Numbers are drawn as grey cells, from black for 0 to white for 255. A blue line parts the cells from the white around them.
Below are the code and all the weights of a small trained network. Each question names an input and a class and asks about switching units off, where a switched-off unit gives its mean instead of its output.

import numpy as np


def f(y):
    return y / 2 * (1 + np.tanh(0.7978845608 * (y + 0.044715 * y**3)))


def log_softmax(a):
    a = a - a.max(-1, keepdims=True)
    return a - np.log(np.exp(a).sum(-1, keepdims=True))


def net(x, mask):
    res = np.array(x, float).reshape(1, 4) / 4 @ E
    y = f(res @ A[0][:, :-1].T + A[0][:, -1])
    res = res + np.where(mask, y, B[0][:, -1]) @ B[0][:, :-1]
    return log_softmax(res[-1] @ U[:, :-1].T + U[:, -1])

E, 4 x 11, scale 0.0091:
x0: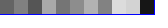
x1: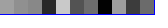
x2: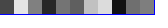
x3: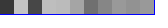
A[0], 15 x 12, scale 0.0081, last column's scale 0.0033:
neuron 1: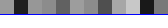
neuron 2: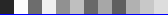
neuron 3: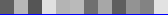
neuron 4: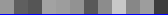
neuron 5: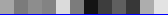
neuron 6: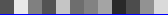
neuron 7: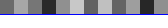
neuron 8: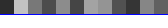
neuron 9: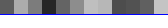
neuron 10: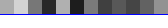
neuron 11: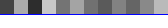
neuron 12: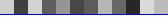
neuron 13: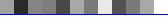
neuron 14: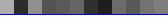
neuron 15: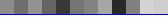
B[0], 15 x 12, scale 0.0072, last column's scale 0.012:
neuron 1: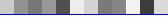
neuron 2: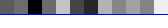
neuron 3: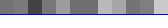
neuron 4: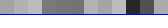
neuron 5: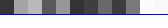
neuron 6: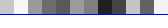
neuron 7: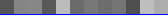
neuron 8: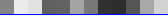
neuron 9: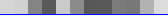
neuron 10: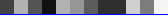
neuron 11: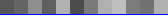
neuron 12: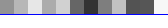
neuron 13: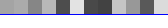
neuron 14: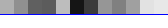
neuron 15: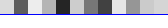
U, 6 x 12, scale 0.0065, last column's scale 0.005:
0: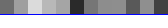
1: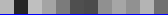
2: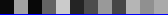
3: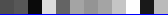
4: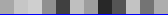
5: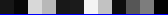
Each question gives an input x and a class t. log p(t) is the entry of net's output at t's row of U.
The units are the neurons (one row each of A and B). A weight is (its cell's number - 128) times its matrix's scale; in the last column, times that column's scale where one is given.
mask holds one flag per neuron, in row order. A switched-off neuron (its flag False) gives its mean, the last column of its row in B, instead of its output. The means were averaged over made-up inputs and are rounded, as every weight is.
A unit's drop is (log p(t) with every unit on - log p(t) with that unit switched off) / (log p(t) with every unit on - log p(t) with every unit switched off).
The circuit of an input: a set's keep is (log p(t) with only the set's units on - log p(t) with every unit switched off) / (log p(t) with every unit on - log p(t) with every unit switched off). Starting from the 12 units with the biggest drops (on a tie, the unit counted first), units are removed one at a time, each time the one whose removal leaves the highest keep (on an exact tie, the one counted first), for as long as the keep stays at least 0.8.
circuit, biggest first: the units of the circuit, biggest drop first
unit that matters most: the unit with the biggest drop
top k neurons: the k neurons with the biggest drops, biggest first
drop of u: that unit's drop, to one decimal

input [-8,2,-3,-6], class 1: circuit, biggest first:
[neuron 14]
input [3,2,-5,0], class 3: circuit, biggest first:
[neuron 8; neuron 6; neuron 1]
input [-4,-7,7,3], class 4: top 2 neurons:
[neuron 15; neuron 6]
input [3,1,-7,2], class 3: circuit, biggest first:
[neuron 1; neuron 8; neuron 6]
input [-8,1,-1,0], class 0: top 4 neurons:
[neuron 12; neuron 1; neuron 5; neuron 14]
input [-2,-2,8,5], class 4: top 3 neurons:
[neuron 6; neuron 8; neuron 15]
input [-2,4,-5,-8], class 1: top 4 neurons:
[neuron 14; neuron 2; neuron 12; neuron 1]
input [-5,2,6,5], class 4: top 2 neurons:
[neuron 6; neuron 8]
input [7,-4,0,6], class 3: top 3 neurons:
[neuron 5; neuron 14; neuron 10]
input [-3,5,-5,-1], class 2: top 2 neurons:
[neuron 15; neuron 14]
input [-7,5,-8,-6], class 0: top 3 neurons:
[neuron 12; neuron 5; neuron 2]
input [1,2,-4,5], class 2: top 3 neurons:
[neuron 15; neuron 13; neuron 12]
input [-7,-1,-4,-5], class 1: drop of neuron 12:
-0.1
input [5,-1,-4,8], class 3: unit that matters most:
neuron 5
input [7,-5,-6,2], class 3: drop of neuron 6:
0.0
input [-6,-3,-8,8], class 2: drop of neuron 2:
0.1
